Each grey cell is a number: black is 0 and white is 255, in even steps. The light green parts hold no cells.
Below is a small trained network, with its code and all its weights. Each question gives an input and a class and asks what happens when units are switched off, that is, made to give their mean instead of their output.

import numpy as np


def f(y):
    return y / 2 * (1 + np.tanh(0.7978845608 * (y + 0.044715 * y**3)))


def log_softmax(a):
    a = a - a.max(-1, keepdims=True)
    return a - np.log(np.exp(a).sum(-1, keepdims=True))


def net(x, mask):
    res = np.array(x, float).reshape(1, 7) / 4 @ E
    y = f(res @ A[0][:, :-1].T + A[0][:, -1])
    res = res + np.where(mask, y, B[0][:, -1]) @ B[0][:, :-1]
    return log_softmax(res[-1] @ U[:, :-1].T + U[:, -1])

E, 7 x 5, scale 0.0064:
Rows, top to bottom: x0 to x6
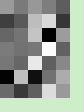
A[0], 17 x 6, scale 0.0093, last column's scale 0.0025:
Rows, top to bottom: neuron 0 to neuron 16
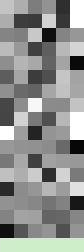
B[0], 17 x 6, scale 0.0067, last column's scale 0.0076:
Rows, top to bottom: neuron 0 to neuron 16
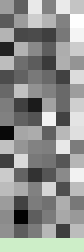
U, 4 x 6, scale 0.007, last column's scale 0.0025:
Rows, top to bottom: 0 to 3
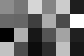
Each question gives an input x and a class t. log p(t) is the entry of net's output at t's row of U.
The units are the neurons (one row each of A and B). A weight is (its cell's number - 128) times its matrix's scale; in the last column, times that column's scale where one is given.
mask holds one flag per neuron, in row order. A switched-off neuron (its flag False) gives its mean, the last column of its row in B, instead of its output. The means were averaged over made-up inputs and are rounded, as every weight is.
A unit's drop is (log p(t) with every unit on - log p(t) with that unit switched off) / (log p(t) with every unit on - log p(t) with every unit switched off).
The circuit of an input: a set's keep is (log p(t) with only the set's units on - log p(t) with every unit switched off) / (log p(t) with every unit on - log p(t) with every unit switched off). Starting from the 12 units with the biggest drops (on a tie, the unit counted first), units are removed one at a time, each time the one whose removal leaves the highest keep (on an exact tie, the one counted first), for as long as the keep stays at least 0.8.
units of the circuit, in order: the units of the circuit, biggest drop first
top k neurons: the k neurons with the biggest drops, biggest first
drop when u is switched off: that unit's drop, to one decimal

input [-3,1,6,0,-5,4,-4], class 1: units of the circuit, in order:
[neuron 8]
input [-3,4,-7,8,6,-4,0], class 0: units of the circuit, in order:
[neuron 0; neuron 1]
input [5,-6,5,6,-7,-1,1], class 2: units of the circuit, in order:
[neuron 9; neuron 3]
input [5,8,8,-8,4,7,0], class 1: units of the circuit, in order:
[neuron 8; neuron 16]
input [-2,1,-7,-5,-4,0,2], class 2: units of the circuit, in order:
[neuron 9; neuron 11; neuron 8]
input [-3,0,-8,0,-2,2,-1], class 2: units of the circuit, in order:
[neuron 9; neuron 11]
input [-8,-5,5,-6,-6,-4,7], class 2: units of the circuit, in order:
[neuron 3; neuron 9]
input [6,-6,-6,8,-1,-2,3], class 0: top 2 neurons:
[neuron 0; neuron 1]
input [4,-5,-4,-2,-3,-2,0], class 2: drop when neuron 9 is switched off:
0.3
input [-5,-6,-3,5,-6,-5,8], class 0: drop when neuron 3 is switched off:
-0.1
